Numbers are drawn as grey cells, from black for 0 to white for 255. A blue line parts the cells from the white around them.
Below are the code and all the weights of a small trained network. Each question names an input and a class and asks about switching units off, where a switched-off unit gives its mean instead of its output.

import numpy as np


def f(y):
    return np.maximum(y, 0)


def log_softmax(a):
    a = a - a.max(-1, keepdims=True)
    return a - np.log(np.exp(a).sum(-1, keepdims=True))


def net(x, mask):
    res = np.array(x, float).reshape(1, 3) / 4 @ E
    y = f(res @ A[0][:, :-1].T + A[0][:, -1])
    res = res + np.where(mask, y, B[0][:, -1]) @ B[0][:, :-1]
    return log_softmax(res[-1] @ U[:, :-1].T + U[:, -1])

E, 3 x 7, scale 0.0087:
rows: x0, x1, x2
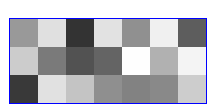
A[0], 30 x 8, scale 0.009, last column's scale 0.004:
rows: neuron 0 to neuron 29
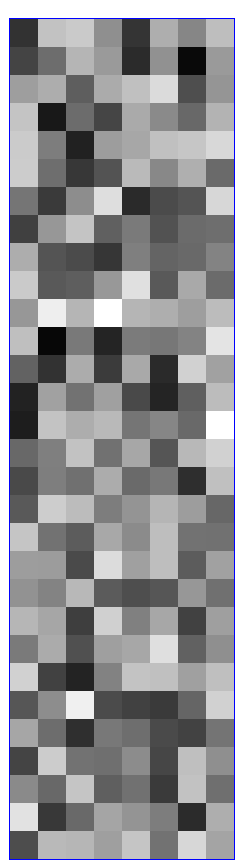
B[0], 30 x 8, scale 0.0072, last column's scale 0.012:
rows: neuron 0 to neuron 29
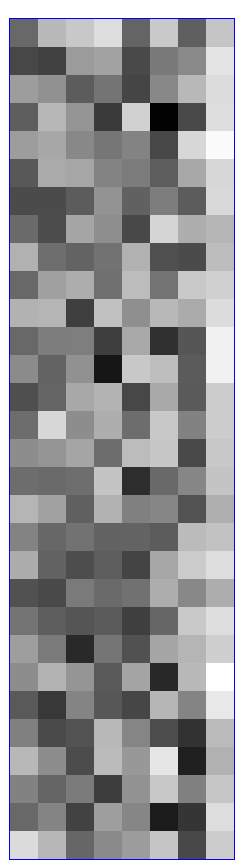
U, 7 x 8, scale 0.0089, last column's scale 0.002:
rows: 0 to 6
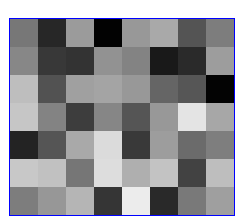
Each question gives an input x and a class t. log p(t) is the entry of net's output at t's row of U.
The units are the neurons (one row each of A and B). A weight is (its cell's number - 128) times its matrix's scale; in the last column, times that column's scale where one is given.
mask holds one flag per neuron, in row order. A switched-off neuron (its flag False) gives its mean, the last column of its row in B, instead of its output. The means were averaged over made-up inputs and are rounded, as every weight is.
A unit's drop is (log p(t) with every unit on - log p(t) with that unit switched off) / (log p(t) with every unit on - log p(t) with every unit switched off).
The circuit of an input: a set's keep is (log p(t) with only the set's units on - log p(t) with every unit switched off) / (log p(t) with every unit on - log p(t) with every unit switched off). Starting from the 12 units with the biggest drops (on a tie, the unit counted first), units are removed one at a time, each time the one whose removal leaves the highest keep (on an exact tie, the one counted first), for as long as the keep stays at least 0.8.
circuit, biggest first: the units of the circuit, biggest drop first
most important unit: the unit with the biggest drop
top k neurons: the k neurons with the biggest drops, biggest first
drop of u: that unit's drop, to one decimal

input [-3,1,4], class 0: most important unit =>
neuron 10
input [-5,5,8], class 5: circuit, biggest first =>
neuron 29; neuron 26
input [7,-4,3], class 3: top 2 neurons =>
neuron 10; neuron 19
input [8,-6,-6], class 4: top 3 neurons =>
neuron 1; neuron 6; neuron 16
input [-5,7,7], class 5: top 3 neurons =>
neuron 29; neuron 26; neuron 17
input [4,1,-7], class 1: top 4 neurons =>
neuron 28; neuron 25; neuron 3; neuron 10
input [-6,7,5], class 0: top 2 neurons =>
neuron 12; neuron 27
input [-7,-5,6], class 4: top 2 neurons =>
neuron 0; neuron 13
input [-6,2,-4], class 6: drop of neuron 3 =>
0.2
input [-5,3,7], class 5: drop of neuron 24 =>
-0.1
